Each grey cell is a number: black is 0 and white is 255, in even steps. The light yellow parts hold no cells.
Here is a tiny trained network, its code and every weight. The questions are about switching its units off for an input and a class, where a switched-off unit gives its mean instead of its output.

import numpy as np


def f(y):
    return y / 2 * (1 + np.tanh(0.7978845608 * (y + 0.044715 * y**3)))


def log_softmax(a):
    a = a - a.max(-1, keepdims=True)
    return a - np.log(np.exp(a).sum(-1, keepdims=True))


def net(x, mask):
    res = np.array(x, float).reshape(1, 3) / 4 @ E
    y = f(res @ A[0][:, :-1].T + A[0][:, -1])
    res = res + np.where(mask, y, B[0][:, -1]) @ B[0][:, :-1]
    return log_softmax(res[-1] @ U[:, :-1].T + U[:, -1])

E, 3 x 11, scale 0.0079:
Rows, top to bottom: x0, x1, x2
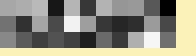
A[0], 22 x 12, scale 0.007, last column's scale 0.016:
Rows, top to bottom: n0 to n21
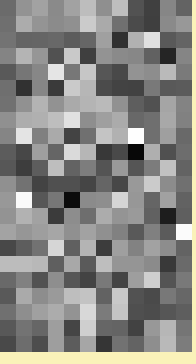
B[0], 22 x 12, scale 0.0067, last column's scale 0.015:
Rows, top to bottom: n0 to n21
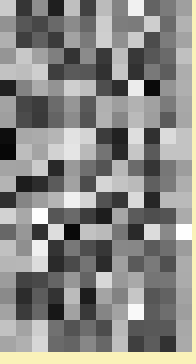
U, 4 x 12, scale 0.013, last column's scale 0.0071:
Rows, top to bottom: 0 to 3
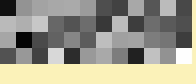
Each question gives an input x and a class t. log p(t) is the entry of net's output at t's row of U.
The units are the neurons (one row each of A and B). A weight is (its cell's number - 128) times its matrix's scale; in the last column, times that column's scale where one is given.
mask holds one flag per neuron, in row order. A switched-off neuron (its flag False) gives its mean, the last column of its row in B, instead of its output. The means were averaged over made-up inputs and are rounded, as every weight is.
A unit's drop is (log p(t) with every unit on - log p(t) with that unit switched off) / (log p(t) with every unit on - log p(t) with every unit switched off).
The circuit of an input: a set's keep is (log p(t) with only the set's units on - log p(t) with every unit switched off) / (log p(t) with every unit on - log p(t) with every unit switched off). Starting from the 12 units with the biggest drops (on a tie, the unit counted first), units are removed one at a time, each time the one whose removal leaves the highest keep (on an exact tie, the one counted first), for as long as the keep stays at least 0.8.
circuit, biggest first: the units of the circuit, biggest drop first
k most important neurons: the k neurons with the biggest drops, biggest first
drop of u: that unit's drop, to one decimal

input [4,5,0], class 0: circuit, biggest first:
n9
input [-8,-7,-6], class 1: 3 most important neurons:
n4, n20, n21
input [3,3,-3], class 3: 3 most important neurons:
n8, n12, n14
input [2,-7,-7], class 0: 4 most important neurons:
n8, n12, n11, n17
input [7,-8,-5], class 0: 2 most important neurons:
n8, n12
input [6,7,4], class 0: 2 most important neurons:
n9, n5
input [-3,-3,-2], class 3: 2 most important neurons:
n9, n5
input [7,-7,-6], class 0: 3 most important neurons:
n8, n12, n4
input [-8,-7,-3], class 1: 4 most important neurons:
n4, n20, n21, n9
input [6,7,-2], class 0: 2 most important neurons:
n9, n5
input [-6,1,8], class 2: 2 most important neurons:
n11, n17
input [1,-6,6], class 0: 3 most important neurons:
n8, n12, n1
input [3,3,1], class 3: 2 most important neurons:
n8, n12
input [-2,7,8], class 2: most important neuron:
n11
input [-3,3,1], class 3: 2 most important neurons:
n8, n12
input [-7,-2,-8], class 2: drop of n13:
0.1
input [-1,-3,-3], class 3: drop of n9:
0.3
